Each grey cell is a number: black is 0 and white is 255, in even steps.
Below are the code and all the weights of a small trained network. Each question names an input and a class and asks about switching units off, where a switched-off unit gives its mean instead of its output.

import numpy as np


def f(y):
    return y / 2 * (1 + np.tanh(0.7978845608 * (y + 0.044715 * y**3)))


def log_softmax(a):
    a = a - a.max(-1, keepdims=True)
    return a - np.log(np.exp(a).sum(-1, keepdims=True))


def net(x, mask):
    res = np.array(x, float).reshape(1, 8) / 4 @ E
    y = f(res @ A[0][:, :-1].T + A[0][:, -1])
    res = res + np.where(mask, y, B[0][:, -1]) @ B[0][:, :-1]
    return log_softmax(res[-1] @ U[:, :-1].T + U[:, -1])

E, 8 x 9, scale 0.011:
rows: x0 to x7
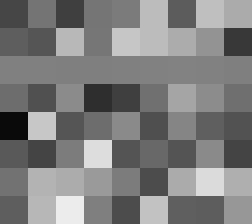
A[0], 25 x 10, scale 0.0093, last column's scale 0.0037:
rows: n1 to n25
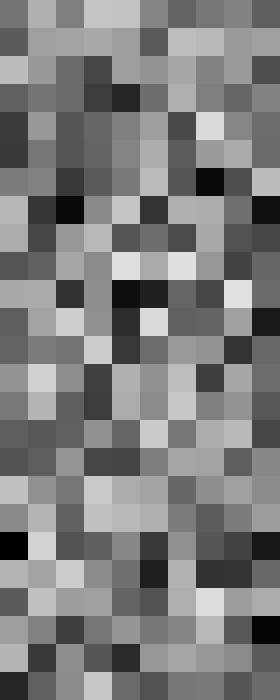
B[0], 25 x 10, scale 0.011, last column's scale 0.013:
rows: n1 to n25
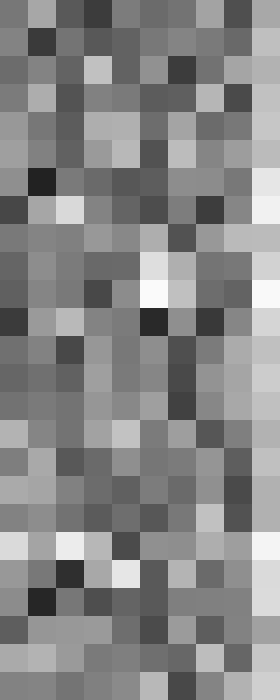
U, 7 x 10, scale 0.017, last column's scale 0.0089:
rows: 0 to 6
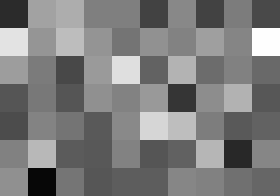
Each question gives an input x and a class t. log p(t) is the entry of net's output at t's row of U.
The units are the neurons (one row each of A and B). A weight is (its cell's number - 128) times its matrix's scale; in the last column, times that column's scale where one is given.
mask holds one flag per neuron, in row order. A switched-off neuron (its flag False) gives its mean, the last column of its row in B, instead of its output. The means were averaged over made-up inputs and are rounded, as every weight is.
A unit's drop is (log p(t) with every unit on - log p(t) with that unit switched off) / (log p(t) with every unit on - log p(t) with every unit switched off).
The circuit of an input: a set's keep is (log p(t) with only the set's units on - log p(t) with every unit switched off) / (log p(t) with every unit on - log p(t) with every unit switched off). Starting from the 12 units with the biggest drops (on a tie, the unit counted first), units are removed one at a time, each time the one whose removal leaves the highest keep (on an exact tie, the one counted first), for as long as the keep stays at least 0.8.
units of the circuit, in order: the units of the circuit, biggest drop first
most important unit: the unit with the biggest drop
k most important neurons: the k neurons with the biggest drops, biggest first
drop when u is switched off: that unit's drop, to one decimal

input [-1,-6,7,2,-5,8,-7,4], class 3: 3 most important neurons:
[n9, n20, n22]
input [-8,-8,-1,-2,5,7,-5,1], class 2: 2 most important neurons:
[n21, n10]
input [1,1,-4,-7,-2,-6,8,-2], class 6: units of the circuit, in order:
[n22, n2]
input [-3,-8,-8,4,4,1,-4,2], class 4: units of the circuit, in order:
[n11]
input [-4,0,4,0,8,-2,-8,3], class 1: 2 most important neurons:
[n20, n22]
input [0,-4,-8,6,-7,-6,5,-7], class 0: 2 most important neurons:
[n8, n20]
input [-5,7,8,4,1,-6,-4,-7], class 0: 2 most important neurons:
[n8, n11]
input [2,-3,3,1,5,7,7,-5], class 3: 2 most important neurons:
[n25, n13]
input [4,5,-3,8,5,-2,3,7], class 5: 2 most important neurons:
[n4, n17]
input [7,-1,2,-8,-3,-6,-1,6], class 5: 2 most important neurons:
[n18, n19]
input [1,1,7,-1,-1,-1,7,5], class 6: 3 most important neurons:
[n22, n8, n2]
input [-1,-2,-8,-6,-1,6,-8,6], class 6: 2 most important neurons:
[n7, n8]
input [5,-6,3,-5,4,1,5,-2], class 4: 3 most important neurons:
[n11, n21, n7]
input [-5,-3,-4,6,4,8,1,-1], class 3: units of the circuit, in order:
[n25]
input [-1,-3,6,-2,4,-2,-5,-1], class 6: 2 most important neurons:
[n7, n24]
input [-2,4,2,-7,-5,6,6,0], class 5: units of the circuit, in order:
[n20, n1]
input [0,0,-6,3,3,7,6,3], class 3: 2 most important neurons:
[n25, n13]
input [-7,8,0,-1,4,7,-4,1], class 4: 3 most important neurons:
[n10, n6, n5]
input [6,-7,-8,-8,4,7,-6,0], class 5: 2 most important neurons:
[n19, n1]
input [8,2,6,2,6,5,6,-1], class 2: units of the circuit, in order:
[n5]
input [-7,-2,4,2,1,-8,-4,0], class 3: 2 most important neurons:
[n14, n3]
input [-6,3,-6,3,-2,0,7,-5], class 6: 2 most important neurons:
[n2, n22]
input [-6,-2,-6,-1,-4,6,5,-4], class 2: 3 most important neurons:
[n21, n20, n7]
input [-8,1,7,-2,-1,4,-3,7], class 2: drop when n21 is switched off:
1.6
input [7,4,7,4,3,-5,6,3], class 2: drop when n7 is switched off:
0.1
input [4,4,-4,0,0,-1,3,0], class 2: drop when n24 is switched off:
-0.1
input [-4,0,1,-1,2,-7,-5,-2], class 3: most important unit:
n14
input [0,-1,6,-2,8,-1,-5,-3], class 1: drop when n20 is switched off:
1.0
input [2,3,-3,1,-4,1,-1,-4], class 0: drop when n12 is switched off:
-0.1
